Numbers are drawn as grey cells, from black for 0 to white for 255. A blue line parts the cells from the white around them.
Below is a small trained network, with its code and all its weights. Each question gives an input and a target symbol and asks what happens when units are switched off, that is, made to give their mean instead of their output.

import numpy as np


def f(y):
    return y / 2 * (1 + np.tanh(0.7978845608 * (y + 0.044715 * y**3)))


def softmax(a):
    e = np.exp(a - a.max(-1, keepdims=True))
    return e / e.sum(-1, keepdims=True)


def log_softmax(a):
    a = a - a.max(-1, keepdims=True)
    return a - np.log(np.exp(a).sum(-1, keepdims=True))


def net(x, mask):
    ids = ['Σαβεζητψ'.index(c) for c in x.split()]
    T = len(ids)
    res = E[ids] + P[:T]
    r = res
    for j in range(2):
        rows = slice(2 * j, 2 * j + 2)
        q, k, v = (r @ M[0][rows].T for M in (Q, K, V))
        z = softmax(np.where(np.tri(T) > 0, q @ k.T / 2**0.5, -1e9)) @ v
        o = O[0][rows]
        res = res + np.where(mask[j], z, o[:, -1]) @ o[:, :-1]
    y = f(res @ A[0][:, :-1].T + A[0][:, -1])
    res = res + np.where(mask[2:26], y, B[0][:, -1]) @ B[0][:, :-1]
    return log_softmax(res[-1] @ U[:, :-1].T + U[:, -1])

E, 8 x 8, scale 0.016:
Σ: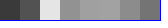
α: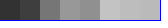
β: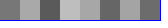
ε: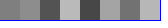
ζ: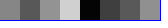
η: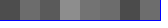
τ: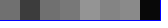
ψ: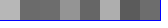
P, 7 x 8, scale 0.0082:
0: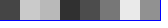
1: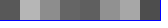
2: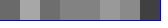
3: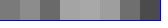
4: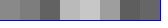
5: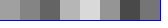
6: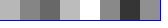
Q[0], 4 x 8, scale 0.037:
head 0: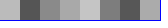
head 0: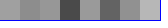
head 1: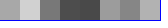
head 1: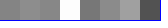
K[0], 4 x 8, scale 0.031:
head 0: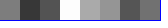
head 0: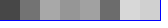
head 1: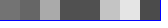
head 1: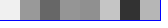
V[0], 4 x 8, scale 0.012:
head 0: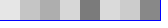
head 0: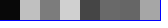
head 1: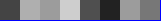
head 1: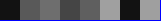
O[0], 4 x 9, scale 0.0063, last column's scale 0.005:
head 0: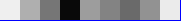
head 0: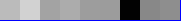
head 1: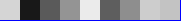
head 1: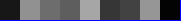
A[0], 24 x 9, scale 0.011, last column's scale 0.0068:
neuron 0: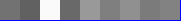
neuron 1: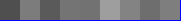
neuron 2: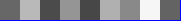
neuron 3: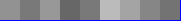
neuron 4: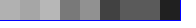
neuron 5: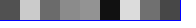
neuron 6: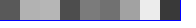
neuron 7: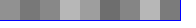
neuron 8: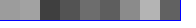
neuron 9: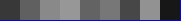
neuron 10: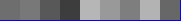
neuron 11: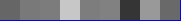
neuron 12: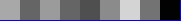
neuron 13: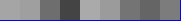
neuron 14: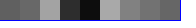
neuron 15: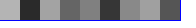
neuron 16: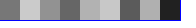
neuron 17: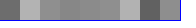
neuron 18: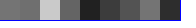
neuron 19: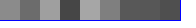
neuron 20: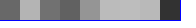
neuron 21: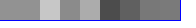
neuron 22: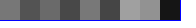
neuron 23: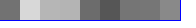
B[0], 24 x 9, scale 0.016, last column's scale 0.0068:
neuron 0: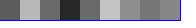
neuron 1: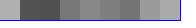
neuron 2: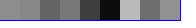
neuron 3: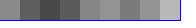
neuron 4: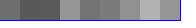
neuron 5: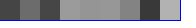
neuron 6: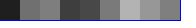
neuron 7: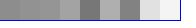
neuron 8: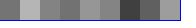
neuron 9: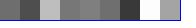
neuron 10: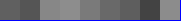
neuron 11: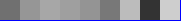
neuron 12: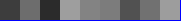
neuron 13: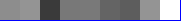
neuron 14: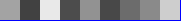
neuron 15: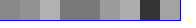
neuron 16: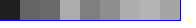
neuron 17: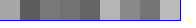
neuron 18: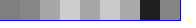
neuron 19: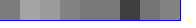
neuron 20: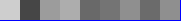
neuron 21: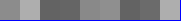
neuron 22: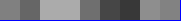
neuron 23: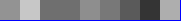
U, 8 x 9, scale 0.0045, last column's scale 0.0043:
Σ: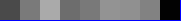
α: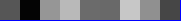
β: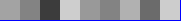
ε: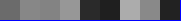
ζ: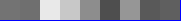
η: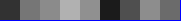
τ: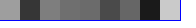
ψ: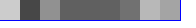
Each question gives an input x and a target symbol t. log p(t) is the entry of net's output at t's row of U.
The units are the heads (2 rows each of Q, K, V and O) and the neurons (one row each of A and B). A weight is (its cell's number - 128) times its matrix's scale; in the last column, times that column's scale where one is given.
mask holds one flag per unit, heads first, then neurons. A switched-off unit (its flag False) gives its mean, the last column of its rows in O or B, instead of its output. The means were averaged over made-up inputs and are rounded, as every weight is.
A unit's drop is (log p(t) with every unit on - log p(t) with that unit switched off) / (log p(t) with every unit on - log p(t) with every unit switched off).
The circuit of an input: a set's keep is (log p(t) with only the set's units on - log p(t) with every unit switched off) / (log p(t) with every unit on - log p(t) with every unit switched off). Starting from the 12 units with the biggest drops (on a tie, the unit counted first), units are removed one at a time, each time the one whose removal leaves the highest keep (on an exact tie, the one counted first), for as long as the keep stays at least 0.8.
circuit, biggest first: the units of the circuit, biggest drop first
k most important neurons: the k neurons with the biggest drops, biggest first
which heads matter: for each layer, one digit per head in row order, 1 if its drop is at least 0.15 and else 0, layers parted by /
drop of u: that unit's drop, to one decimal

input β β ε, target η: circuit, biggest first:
head 0; head 1; neuron 16
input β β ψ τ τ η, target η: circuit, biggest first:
head 1; neuron 9
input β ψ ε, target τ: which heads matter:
01
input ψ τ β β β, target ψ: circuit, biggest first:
head 1; neuron 11; neuron 5
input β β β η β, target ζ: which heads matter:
10
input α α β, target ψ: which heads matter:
11
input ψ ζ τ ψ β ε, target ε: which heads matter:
01
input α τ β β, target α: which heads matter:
11
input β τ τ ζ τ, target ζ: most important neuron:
neuron 15
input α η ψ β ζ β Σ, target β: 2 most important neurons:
neuron 14; neuron 21
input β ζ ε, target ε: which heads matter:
00
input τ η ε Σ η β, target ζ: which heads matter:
10
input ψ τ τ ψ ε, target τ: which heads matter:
11
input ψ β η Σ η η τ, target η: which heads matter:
01
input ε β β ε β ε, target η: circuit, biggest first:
head 0; neuron 16; head 1
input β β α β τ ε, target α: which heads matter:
10
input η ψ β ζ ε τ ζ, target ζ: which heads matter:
00
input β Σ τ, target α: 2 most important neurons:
neuron 13; neuron 23
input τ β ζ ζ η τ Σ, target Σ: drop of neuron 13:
0.1
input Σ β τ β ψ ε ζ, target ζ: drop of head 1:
0.2
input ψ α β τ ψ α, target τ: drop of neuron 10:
0.3
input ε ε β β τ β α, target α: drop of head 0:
0.5
